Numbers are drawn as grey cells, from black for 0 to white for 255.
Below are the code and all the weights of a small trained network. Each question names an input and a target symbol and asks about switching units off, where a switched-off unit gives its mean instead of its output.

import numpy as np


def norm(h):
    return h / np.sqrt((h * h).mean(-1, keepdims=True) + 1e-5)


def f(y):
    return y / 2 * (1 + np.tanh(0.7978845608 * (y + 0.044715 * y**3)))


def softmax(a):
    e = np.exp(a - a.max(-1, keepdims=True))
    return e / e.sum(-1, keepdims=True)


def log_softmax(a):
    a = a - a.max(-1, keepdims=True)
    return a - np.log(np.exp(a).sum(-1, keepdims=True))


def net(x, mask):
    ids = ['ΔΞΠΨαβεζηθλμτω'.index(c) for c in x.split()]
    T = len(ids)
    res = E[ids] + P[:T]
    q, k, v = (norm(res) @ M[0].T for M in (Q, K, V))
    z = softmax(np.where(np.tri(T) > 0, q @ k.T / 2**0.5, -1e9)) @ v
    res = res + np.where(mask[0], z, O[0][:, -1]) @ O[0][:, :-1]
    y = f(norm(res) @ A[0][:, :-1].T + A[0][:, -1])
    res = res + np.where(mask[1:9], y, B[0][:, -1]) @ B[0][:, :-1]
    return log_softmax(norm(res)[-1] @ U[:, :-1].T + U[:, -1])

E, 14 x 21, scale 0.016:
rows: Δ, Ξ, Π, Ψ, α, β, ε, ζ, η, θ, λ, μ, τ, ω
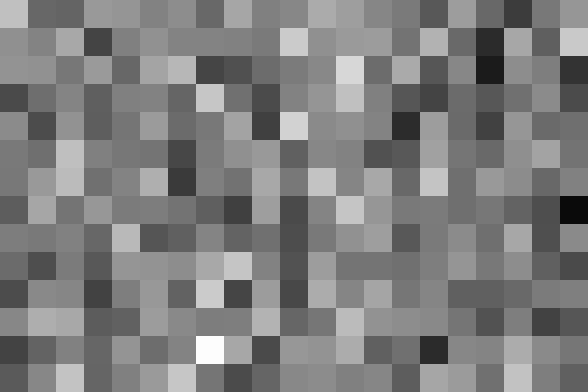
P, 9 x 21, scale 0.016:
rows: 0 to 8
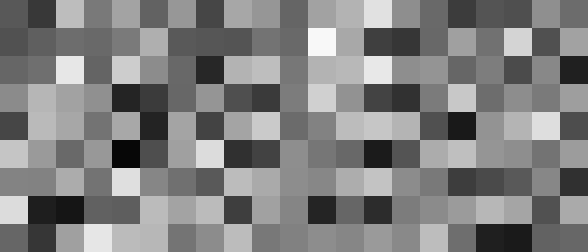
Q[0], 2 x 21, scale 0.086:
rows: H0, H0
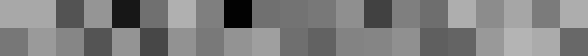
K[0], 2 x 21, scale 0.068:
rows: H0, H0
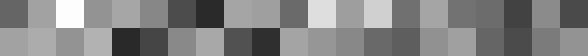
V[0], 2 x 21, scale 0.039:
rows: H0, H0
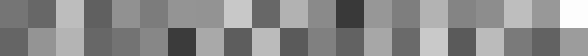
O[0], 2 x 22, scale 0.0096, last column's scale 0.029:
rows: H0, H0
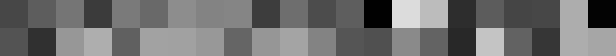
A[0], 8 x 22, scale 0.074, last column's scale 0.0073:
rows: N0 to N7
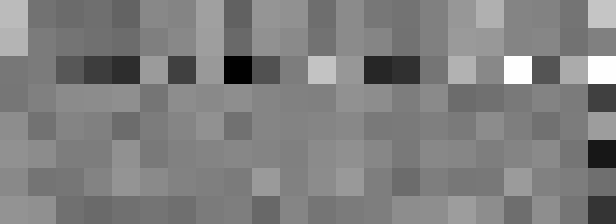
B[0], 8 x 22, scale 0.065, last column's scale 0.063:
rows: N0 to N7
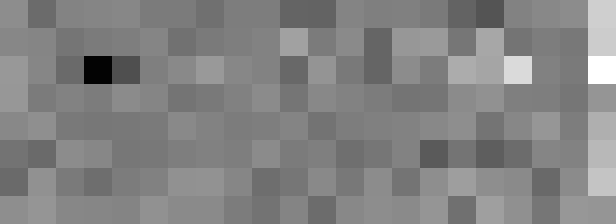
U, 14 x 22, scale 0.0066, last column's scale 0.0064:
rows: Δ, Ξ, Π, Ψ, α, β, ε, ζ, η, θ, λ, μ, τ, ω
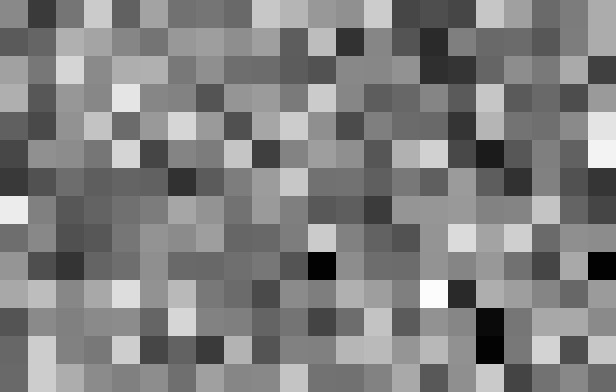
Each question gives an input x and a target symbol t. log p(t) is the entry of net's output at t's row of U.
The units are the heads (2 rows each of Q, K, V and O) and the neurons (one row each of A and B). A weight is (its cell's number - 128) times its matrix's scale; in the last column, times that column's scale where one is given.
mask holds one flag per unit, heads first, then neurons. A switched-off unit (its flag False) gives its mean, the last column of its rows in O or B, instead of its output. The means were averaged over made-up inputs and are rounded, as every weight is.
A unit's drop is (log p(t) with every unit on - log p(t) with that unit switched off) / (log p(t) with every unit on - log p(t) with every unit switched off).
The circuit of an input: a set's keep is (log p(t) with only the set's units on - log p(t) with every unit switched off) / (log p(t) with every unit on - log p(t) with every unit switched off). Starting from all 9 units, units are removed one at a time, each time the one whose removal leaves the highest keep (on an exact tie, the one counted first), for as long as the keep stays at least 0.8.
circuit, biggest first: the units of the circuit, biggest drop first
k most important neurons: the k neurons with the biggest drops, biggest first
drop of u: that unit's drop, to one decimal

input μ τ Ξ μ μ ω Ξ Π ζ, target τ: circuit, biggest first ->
H0, N2
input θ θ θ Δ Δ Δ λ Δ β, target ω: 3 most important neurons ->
N0, N2, N7
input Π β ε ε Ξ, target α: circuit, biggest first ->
N2, H0
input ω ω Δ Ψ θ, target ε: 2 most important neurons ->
N2, N5
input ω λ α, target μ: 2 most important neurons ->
N2, N1
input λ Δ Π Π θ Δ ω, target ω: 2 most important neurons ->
N0, N2
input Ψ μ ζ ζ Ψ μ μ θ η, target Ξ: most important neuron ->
N2
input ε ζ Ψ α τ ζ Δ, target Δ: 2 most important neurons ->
N2, N1
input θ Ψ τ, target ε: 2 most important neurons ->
N2, N5
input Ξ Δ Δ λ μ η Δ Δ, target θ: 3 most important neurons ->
N0, N2, N1
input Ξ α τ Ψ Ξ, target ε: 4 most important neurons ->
N2, N5, N1, N7
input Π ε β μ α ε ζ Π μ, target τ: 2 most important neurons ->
N2, N5
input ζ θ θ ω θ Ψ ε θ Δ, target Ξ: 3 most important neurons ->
N2, N1, N0
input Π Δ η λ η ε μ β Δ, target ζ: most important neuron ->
N6
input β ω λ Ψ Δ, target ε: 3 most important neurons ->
N2, N5, N1
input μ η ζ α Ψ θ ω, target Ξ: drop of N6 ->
0.0
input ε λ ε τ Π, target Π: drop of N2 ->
0.8
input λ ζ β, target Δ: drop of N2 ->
0.8
